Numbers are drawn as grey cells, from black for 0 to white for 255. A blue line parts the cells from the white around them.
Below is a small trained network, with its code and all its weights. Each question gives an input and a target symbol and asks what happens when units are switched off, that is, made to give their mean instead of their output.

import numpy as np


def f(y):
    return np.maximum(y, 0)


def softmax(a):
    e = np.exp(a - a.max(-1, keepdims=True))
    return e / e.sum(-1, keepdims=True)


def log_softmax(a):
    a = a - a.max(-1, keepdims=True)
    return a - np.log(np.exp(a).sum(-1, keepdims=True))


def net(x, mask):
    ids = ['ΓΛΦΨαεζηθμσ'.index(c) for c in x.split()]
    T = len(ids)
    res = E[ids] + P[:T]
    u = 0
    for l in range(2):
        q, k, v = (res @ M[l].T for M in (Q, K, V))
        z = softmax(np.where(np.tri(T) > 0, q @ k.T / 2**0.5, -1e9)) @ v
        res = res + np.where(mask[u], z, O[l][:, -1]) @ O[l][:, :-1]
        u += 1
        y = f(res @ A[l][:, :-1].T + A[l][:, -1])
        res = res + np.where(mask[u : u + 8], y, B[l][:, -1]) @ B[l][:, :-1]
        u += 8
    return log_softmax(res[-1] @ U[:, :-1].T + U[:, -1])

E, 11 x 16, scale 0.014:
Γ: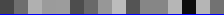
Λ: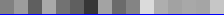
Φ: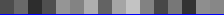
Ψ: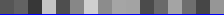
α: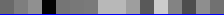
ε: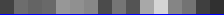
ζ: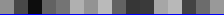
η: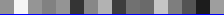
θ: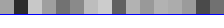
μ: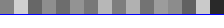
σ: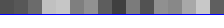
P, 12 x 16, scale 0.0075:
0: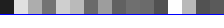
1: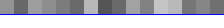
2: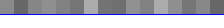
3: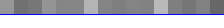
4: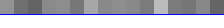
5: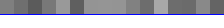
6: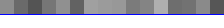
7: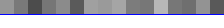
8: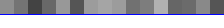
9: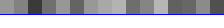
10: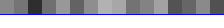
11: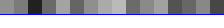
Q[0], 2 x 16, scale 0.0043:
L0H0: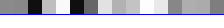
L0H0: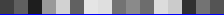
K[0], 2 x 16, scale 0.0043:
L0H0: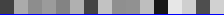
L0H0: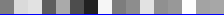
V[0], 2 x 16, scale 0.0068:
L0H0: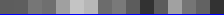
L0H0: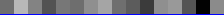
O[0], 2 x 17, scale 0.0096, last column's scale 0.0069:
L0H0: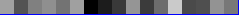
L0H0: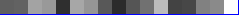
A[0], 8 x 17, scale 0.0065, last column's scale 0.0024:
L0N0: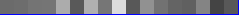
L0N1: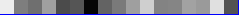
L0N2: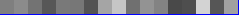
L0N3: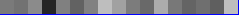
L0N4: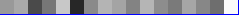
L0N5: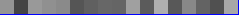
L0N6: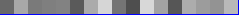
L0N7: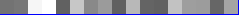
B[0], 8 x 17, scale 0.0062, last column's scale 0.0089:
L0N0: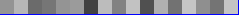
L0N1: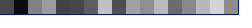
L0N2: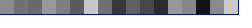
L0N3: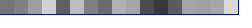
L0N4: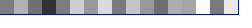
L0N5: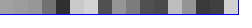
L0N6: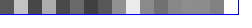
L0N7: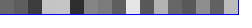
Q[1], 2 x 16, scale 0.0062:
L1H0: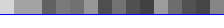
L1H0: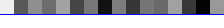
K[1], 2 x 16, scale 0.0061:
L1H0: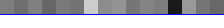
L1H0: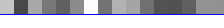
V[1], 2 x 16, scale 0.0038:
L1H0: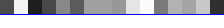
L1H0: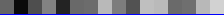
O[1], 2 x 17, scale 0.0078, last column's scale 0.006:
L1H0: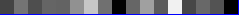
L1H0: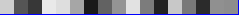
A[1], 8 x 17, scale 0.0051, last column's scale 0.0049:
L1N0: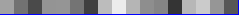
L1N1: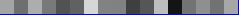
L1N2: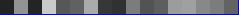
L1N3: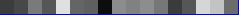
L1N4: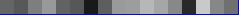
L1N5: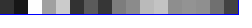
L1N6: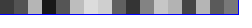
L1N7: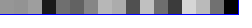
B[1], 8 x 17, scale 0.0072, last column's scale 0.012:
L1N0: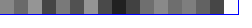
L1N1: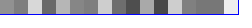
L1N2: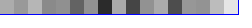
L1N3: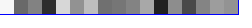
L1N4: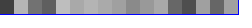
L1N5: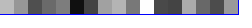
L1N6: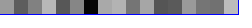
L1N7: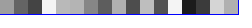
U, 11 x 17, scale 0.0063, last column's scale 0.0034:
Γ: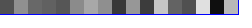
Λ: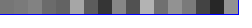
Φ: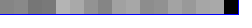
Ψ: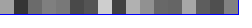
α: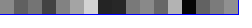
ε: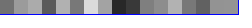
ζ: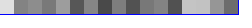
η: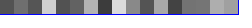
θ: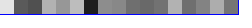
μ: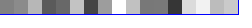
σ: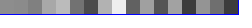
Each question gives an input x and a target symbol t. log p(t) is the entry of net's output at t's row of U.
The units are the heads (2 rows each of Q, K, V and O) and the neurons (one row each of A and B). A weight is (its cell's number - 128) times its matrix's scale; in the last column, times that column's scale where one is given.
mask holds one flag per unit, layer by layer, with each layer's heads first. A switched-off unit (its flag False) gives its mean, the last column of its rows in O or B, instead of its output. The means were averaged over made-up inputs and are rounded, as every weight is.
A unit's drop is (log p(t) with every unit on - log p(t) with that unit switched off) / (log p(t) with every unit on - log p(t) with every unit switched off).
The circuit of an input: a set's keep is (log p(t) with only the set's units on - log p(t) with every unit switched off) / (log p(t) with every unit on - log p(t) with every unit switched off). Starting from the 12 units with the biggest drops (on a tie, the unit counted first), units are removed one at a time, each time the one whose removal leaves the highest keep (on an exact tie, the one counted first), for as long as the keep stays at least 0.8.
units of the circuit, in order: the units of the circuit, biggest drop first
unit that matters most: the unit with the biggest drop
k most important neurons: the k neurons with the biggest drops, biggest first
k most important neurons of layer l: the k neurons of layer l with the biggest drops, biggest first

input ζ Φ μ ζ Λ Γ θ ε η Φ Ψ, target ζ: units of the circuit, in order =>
[L1N0; L0H0; L1H0]
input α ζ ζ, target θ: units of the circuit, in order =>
[L0H0; L1H0]
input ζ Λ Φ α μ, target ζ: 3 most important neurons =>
[L1N0; L1N7; L0N6]
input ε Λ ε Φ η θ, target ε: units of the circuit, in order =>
[L1N0; L1H0; L0H0; L1N1]
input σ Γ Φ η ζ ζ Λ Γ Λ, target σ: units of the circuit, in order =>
[L1N7; L0H0]
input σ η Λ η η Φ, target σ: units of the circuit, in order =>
[L1H0; L1N7; L0H0; L1N6]
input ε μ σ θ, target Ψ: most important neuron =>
[L0N7]
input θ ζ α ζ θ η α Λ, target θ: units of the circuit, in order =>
[L1H0; L0N1]
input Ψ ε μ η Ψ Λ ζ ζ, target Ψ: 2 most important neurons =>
[L1N0; L0N1]
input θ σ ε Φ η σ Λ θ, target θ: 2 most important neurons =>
[L0N1; L0N5]
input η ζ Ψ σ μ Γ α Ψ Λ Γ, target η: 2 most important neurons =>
[L0N6; L1N1]
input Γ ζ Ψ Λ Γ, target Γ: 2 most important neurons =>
[L1N0; L0N6]
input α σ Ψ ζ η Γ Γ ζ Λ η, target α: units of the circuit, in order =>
[L1H0; L0N6; L0H0]
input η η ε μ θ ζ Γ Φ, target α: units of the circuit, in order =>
[L0H0; L1N3]
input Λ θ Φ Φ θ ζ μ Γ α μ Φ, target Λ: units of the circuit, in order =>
[L1N6; L1H0; L0H0; L1N2]
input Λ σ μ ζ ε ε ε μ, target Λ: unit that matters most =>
L1N6
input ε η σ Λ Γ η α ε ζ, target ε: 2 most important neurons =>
[L1N0; L1N7]
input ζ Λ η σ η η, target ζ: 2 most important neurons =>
[L1N0; L0N6]
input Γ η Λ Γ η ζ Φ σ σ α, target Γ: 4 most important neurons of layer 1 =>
[L1N0; L1N2; L1N6; L1N1]
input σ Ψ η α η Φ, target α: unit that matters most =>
L0N4
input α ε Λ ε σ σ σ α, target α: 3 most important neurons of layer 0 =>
[L0N6; L0N1; L0N2]
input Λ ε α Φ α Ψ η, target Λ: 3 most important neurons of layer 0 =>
[L0N4; L0N6; L0N7]
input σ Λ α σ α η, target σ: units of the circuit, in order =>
[L1N7; L1H0; L0H0; L1N6]
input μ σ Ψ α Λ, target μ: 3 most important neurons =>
[L1N6; L0N7; L0N1]
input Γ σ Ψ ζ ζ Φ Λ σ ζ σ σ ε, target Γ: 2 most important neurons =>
[L1N0; L0N6]
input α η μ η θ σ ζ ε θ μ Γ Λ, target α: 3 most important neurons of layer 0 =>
[L0N6; L0N4; L0N1]
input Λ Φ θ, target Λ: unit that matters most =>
L1N6
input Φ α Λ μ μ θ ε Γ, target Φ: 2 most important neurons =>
[L0N6; L0N4]
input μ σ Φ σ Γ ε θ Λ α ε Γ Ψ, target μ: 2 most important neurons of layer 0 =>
[L0N7; L0N4]
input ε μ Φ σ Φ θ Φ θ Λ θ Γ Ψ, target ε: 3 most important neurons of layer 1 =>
[L1N0; L1N7; L1N6]
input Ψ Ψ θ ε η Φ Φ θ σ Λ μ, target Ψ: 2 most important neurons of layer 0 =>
[L0N1; L0N4]
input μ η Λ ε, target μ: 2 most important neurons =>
[L1N6; L1N0]
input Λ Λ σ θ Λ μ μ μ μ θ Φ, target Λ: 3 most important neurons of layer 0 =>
[L0N4; L0N6; L0N2]
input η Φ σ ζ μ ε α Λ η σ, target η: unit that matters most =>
L0N6
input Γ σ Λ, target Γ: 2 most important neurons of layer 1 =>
[L1N0; L1N4]
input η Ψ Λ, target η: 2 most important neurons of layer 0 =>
[L0N6; L0N4]
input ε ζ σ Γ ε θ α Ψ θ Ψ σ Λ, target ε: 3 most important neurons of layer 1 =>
[L1N0; L1N7; L1N6]
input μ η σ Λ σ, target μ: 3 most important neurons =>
[L1N6; L1N0; L0N4]
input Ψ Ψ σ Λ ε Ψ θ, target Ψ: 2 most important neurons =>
[L1N0; L0N1]
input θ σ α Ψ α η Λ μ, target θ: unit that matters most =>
L1H0
